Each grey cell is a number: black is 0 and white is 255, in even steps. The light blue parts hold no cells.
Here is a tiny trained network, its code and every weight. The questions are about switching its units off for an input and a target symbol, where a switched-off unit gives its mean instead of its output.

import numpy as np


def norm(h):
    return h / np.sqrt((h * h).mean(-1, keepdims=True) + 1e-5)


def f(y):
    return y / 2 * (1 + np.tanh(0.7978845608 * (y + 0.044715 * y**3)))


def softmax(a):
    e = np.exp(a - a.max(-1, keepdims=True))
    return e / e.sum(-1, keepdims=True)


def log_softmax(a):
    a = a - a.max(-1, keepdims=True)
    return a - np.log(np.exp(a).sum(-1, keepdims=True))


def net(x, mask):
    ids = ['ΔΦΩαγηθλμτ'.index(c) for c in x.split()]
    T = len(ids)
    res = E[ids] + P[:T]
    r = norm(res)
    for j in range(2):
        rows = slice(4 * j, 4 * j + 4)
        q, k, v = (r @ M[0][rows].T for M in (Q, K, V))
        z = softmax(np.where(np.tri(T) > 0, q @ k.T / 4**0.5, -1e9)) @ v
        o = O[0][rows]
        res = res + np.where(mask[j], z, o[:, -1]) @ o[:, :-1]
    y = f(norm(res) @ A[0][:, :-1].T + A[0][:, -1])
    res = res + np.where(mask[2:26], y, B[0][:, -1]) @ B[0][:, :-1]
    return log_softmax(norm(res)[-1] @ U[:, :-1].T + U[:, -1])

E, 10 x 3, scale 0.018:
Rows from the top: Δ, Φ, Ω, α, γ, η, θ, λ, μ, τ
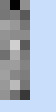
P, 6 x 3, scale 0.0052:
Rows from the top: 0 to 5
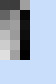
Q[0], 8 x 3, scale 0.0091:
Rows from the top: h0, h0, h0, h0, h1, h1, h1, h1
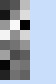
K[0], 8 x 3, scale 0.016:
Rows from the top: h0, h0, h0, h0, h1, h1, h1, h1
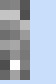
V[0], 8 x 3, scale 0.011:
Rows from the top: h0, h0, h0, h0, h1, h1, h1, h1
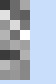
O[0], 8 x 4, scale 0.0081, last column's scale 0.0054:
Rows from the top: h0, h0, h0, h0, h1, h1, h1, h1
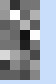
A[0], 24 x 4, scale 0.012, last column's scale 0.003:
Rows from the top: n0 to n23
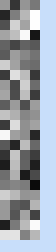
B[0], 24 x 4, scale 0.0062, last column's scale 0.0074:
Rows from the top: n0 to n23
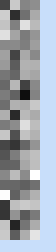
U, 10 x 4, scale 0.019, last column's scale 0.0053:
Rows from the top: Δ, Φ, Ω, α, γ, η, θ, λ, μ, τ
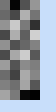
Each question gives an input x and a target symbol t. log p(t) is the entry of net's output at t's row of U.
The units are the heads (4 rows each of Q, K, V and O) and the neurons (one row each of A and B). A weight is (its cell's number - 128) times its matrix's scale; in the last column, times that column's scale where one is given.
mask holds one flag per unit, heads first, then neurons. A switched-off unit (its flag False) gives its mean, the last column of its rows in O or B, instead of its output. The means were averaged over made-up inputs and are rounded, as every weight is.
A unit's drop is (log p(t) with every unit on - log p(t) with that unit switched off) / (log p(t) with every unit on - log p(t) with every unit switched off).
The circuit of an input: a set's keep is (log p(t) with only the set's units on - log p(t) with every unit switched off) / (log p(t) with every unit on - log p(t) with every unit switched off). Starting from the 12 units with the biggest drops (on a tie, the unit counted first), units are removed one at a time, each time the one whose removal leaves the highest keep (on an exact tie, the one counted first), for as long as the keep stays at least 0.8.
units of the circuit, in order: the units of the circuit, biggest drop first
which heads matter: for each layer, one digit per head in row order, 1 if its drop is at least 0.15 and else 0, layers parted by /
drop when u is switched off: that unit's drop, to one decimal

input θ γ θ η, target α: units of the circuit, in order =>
h1
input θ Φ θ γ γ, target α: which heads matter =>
11
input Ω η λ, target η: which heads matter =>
11
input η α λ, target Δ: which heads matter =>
10
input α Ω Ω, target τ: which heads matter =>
10
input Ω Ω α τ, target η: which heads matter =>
10
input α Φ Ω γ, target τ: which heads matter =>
10
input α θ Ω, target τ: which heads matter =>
10
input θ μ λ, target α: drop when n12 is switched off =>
0.0
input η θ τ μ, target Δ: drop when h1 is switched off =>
0.1
